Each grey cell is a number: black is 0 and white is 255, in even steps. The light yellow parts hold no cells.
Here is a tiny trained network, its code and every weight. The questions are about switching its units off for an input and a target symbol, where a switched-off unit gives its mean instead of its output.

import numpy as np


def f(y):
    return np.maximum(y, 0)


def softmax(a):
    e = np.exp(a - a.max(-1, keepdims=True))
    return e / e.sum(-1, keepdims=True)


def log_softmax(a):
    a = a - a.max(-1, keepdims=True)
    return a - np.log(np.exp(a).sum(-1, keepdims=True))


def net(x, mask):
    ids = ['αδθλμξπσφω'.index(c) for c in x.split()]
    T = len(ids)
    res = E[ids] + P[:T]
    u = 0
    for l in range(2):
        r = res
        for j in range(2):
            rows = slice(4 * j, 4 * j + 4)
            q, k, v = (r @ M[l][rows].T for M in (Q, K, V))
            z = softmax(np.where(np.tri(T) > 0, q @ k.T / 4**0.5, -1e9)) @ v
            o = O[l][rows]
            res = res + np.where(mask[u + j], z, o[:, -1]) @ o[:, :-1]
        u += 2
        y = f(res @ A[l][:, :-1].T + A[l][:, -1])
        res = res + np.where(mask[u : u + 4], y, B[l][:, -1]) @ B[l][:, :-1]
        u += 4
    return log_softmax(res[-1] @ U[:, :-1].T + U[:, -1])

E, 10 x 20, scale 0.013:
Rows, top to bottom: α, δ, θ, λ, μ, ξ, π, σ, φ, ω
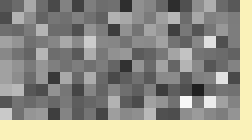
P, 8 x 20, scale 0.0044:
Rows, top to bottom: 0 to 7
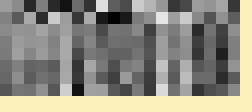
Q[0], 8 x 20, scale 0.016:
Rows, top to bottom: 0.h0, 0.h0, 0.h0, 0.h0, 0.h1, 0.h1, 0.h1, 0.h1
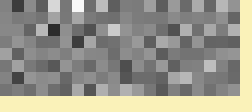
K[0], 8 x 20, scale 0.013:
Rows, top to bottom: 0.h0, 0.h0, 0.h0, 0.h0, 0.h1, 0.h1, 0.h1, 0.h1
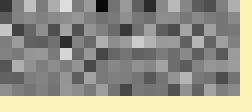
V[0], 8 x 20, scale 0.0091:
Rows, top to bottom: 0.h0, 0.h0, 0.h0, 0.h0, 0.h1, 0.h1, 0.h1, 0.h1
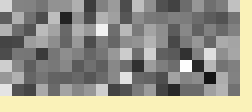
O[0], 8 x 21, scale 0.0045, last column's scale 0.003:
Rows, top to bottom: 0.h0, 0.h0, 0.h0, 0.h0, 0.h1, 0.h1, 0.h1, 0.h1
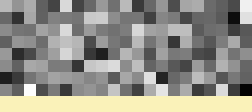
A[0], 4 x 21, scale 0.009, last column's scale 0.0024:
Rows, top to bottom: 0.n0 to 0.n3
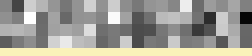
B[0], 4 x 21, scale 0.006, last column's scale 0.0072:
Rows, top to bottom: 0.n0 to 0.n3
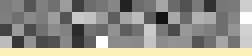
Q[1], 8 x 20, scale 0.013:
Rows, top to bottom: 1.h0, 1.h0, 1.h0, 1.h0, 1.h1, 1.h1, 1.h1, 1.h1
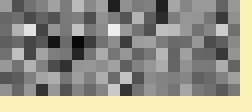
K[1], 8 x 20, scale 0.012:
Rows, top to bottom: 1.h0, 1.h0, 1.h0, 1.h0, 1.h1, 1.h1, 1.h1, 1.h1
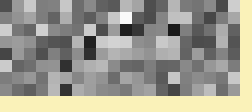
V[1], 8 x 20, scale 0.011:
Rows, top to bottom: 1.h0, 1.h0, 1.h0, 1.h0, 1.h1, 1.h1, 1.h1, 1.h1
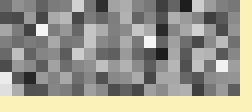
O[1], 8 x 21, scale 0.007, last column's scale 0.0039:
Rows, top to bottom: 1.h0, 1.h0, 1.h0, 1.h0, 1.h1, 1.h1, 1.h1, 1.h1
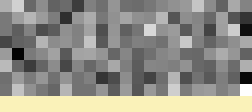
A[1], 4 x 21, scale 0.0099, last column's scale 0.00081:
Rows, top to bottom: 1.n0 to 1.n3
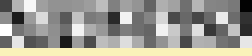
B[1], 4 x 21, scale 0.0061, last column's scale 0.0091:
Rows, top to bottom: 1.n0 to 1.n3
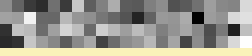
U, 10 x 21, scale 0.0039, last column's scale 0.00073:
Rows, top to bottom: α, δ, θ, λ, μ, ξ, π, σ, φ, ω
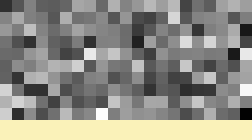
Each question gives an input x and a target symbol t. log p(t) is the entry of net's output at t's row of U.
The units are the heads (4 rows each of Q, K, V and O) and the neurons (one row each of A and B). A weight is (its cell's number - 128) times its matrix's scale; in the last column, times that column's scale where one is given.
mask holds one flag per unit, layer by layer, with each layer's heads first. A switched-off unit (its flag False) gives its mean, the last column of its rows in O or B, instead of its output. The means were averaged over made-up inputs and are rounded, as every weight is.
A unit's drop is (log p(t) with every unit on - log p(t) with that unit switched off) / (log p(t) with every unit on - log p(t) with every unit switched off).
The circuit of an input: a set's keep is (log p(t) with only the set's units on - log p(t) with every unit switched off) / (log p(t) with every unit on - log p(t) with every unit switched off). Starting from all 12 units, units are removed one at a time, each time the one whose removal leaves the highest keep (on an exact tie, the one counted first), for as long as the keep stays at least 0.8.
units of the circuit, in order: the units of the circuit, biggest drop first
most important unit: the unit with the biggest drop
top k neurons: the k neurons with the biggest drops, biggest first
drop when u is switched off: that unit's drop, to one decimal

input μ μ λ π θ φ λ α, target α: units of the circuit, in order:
[1.h0]
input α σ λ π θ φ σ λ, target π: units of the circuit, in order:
[1.h0; 0.h1; 1.n3; 0.h0]
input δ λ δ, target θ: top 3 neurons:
[1.n1; 0.n3; 0.n1]
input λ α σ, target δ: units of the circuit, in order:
[1.h1; 0.h1]
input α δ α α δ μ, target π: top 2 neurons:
[1.n3; 0.n1]
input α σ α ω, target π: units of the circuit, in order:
[0.h1; 1.h0; 1.n3; 0.h0]
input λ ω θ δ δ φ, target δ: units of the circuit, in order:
[1.h1; 0.h0; 0.h1; 0.n1]
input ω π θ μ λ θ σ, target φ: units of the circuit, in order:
[0.h1; 1.h1]
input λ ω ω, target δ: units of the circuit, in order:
[1.h1; 0.h1; 1.h0]
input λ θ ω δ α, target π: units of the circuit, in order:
[0.h1; 1.h1; 0.n1]
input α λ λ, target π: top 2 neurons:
[1.n3; 0.n2]
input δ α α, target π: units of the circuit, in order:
[1.h1; 0.h1]
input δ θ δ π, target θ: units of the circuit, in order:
[0.h1; 1.n1; 1.h1]
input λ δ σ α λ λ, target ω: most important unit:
0.n1
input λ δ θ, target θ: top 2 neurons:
[0.n1; 1.n1]
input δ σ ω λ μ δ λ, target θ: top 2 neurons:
[1.n1; 0.n3]
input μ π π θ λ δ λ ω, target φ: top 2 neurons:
[0.n0; 1.n3]
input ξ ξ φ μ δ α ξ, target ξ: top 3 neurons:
[1.n2; 0.n3; 0.n2]
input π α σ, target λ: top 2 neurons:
[0.n2; 0.n1]
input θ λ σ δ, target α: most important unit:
1.h1
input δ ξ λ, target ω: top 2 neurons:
[0.n3; 1.n2]
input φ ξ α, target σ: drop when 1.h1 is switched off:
0.5
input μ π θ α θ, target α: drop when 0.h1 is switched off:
0.3
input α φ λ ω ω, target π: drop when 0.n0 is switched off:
0.0
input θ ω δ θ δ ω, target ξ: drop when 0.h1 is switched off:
0.1
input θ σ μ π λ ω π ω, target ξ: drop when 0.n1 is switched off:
-0.1
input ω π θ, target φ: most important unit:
0.h0
